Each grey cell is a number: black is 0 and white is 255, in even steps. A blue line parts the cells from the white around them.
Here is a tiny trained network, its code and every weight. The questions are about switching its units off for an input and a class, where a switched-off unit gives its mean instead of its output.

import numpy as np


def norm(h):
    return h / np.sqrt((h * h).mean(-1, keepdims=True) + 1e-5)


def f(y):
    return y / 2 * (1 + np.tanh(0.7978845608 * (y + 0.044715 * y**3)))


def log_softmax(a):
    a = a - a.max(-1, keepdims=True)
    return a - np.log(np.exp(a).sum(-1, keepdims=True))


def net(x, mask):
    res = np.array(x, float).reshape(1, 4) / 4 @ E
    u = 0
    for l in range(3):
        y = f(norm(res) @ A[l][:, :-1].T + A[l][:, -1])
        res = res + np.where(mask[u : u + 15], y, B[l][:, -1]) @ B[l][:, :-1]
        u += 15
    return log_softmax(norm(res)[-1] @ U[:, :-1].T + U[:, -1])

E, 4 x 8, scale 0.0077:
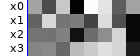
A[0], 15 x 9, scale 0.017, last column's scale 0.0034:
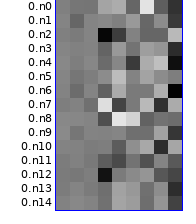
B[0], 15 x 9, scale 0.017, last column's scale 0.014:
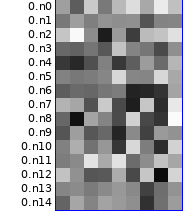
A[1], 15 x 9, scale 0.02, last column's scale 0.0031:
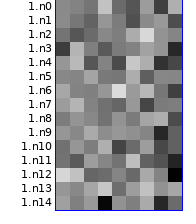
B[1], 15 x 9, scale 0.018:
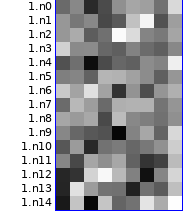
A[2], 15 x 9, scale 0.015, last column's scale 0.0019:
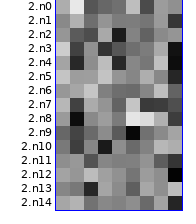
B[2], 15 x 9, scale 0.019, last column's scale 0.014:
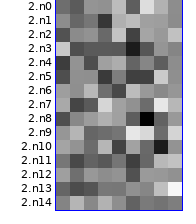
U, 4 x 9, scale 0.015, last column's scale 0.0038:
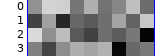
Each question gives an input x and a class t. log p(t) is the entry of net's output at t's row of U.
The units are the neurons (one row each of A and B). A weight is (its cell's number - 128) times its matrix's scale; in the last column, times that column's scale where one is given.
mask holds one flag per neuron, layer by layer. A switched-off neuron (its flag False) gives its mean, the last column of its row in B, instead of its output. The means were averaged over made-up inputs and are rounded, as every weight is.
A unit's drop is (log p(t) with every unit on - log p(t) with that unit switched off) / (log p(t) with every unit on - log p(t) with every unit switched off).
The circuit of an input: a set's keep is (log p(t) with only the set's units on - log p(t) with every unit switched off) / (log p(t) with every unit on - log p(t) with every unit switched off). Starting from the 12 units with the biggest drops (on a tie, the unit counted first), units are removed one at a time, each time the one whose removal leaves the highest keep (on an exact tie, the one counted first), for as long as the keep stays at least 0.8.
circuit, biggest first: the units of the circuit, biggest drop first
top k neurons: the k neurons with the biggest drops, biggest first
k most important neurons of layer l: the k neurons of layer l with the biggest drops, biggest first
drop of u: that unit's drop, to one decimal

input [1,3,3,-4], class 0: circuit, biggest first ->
0.n2, 0.n11
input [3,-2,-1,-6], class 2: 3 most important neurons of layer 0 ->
0.n12, 0.n7, 0.n8
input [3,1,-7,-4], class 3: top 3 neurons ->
0.n2, 0.n7, 1.n14
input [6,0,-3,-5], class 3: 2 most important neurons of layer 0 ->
0.n12, 0.n7
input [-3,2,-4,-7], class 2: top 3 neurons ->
0.n7, 0.n8, 1.n14
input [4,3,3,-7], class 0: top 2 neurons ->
0.n2, 0.n11
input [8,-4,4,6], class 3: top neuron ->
0.n8
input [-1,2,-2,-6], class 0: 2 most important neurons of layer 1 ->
1.n9, 1.n4
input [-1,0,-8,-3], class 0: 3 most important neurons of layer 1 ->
1.n4, 1.n9, 1.n14
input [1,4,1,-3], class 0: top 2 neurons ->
0.n2, 0.n11
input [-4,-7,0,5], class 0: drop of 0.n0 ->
0.8
